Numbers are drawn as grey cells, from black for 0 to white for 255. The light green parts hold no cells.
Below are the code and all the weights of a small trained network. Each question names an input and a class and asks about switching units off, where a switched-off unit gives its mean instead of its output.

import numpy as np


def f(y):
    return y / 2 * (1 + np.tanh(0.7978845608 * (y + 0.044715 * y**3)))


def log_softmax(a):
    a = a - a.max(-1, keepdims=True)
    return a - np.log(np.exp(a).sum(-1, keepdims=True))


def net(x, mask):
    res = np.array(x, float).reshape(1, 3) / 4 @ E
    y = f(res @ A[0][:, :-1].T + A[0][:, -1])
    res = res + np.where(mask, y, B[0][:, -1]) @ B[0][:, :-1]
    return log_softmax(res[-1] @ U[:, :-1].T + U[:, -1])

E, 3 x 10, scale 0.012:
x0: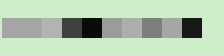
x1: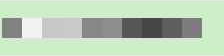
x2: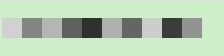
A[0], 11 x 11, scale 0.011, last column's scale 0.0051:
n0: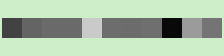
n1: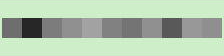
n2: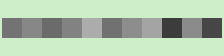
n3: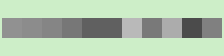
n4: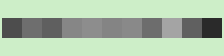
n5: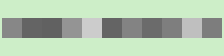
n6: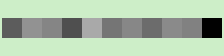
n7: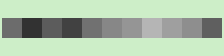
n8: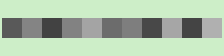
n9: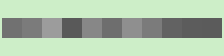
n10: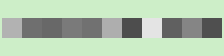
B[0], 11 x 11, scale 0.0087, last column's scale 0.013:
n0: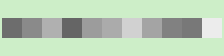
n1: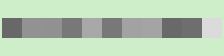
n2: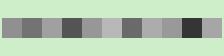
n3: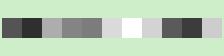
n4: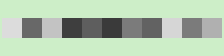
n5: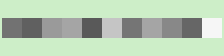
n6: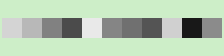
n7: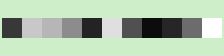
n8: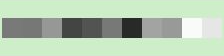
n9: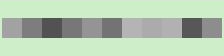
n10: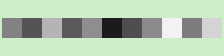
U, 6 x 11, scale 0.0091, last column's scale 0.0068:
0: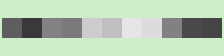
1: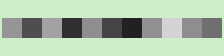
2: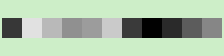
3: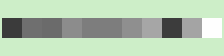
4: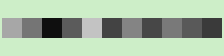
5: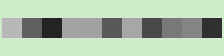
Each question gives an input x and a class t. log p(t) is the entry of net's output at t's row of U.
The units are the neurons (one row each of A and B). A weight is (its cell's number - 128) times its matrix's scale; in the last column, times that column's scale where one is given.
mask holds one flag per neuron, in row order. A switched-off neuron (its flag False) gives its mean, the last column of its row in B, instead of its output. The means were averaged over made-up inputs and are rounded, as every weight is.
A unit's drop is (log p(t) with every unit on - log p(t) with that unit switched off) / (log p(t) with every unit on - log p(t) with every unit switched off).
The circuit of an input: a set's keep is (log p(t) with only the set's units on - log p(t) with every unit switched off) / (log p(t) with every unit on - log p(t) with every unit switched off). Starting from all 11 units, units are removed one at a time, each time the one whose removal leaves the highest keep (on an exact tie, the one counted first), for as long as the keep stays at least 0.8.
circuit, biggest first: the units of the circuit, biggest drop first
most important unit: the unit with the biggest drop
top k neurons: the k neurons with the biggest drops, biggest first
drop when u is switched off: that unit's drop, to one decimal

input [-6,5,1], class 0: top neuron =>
n7
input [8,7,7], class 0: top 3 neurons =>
n7; n3; n8
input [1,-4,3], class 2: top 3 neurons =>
n7; n8; n4
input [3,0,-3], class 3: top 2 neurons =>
n10; n0
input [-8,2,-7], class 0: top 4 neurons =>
n0; n5; n10; n1
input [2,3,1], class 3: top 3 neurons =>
n7; n6; n2
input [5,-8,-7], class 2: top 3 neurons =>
n7; n10; n3
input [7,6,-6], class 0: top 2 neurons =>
n3; n7
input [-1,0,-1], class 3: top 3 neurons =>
n7; n10; n3
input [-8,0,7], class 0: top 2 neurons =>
n0; n8
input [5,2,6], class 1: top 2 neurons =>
n10; n0
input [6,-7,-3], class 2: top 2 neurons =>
n7; n0
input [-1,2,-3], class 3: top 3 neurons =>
n7; n10; n4
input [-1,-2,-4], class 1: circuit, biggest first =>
n8
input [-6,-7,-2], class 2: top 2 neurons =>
n7; n3
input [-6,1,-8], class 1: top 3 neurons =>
n8; n4; n3
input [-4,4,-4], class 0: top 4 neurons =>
n7; n0; n10; n5
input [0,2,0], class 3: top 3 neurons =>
n7; n10; n6
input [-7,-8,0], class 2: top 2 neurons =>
n7; n3
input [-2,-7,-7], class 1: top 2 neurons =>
n4; n8
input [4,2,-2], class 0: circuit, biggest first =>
n7
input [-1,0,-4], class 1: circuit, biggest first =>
n7; n3
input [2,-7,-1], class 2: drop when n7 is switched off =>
0.8
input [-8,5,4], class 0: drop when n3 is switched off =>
0.0
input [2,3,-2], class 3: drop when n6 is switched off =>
0.1
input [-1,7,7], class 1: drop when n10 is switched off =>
0.4
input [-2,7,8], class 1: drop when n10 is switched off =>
0.4
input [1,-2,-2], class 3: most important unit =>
n10
